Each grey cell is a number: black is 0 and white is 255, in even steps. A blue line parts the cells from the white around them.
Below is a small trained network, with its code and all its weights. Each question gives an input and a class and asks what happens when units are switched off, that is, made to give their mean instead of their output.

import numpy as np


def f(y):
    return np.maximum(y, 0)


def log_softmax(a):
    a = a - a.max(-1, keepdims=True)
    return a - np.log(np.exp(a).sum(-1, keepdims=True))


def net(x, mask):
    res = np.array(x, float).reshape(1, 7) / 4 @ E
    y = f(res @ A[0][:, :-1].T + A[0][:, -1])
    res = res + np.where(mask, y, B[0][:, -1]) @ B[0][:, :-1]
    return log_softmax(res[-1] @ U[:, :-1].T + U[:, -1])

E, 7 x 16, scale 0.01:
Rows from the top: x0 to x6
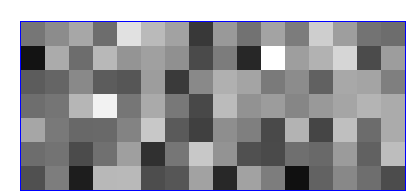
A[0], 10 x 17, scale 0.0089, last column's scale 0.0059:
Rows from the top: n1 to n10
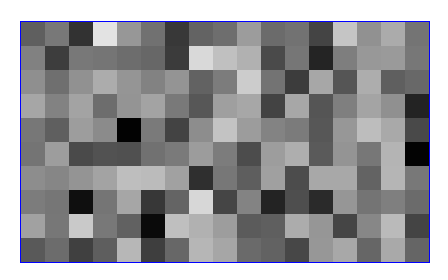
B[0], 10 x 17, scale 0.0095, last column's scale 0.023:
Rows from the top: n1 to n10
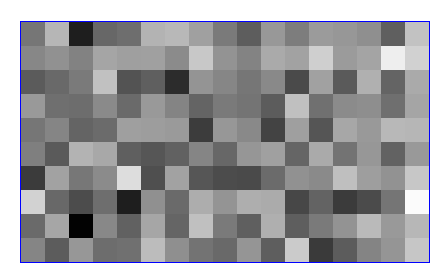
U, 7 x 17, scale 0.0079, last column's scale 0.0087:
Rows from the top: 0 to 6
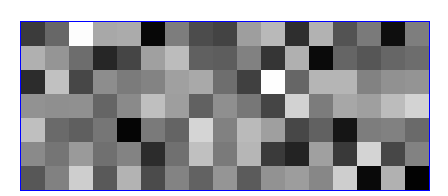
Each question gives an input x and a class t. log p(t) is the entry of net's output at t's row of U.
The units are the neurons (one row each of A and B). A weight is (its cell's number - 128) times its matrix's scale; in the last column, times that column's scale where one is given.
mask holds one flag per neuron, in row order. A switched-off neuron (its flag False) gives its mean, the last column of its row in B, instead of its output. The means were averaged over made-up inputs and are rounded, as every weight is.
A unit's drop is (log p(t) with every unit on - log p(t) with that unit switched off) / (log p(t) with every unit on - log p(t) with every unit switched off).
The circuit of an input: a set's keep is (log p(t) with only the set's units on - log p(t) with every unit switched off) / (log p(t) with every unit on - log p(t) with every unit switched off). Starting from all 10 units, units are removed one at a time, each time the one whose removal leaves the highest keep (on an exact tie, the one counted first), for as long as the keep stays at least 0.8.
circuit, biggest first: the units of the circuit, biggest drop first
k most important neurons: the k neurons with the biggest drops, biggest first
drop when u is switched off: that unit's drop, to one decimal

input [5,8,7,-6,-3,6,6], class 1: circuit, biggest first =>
(n10)
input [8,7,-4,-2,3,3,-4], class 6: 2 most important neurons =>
(n9, n1)
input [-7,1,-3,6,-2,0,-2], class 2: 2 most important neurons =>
(n8, n10)
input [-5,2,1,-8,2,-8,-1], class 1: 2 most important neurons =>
(n8, n2)
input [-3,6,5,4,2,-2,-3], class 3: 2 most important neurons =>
(n5, n9)
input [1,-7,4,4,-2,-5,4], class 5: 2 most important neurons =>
(n8, n3)
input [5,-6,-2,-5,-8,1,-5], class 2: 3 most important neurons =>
(n8, n9, n10)
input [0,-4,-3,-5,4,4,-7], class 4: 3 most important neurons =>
(n7, n9, n5)
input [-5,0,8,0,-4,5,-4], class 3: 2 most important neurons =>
(n5, n2)
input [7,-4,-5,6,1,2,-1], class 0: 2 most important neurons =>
(n2, n1)
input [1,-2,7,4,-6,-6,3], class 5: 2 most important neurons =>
(n8, n7)
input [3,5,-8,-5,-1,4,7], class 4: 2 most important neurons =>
(n8, n5)
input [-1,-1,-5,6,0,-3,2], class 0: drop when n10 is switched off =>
0.0
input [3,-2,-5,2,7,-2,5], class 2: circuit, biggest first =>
(n10)
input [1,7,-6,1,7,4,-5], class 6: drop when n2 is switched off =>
0.2
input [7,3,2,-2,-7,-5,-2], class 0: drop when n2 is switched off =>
0.2
